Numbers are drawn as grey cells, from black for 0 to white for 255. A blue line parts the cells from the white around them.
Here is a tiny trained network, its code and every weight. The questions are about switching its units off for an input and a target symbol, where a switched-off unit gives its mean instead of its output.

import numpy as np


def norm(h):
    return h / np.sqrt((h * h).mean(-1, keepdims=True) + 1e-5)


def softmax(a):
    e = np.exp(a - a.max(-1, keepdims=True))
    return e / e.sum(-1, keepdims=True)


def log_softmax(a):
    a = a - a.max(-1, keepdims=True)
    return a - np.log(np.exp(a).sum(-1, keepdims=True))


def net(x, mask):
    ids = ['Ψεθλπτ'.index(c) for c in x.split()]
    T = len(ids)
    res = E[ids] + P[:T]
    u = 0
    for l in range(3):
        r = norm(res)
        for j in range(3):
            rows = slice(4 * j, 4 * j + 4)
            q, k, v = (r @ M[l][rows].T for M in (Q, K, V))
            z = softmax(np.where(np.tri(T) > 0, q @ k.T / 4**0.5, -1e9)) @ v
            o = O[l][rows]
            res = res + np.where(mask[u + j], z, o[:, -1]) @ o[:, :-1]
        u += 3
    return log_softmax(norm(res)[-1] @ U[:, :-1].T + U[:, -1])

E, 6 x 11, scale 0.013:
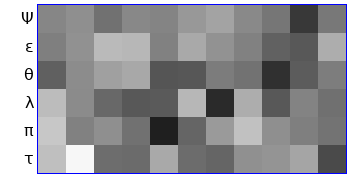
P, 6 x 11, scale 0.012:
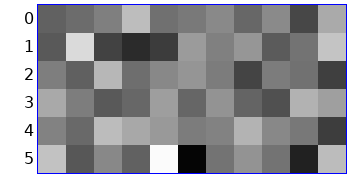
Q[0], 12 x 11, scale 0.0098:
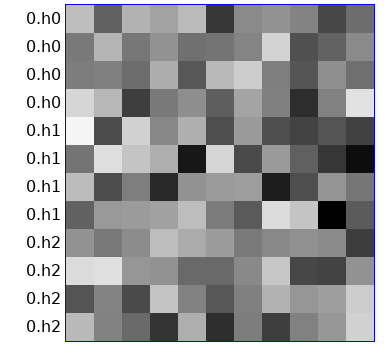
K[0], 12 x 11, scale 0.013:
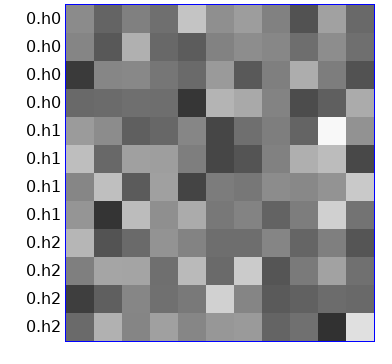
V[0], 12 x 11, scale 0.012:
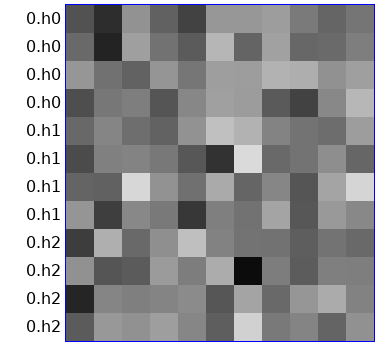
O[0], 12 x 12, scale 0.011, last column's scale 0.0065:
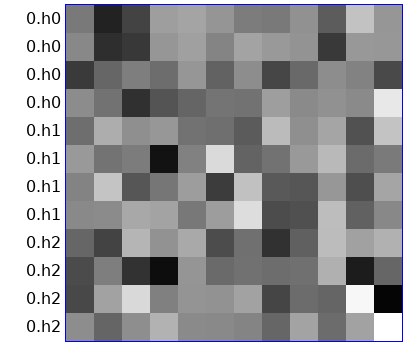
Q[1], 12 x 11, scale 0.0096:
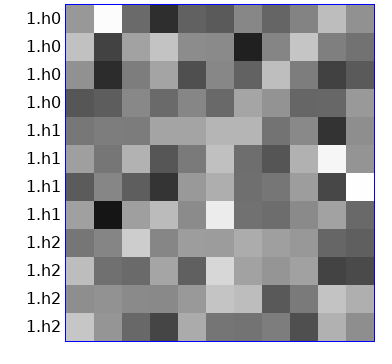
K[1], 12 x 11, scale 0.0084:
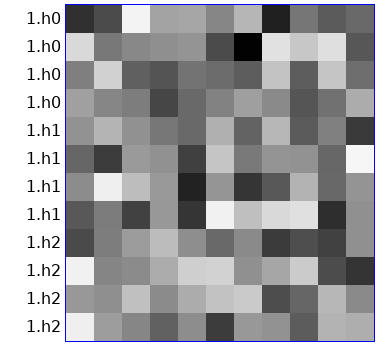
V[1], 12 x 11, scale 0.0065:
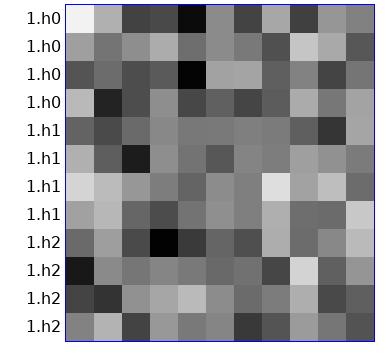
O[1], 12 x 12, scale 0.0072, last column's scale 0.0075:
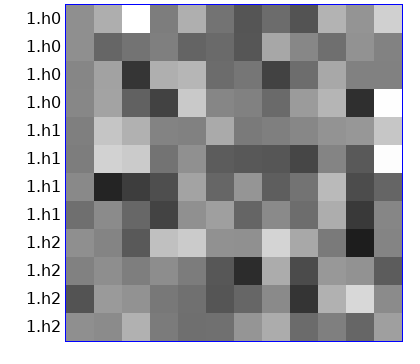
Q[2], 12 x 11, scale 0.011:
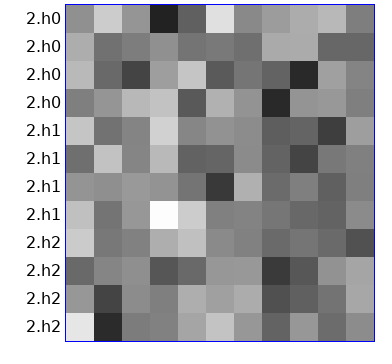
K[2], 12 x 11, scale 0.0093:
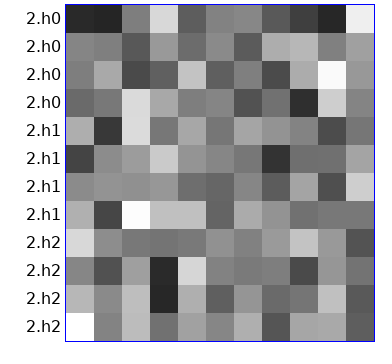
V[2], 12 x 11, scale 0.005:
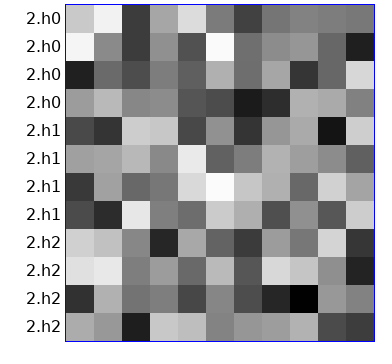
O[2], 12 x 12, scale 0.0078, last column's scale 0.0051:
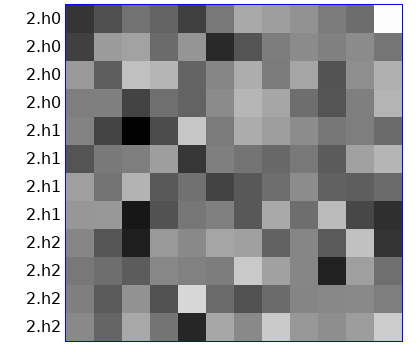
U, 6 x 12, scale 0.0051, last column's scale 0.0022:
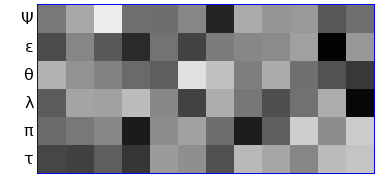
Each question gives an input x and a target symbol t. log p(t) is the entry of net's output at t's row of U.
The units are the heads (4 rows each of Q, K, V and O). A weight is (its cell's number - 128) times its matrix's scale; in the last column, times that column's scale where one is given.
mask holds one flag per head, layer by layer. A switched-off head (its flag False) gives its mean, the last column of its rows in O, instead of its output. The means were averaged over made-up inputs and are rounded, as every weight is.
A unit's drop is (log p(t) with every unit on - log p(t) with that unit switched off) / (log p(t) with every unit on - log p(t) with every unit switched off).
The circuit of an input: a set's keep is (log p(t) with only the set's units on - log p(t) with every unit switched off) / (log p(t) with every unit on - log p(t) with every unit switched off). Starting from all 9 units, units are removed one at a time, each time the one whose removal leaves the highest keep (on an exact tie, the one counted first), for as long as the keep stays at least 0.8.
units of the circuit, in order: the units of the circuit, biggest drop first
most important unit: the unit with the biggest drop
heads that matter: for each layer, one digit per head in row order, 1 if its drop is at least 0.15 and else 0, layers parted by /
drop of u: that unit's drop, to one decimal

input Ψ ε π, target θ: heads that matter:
001 / 000 / 000
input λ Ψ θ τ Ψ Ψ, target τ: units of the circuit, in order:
0.h1
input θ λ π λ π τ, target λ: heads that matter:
011 / 000 / 000
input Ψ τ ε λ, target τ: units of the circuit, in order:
0.h1, 0.h0
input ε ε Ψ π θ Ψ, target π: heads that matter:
010 / 000 / 000
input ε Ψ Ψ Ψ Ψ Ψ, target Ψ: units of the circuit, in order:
0.h1, 0.h0
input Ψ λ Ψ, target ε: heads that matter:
011 / 000 / 000
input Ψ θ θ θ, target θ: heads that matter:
110 / 001 / 000
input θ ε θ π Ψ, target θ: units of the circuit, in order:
0.h2, 0.h1
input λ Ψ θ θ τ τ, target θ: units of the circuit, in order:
0.h1, 2.h2, 1.h2
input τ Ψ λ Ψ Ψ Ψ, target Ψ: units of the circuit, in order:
0.h0, 0.h1
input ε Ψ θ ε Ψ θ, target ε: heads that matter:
100 / 000 / 000
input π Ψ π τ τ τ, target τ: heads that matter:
010 / 010 / 000
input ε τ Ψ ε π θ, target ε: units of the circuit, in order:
0.h0, 1.h1
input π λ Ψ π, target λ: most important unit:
0.h2
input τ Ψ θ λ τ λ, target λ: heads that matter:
010 / 000 / 000
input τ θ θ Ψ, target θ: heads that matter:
010 / 001 / 001
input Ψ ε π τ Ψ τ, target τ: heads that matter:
010 / 000 / 000
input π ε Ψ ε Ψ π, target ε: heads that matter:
110 / 000 / 000
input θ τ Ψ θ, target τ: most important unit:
0.h1
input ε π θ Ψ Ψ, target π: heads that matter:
010 / 001 / 000
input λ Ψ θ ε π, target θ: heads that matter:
011 / 000 / 000
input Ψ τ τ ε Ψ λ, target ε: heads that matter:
010 / 000 / 000
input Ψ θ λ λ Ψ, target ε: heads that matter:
001 / 000 / 000
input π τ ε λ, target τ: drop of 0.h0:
0.2
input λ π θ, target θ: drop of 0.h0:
0.1
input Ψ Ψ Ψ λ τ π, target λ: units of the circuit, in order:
0.h1
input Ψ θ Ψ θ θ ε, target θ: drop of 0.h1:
0.2
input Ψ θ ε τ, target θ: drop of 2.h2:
0.1
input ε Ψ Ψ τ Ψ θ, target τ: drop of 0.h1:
0.1
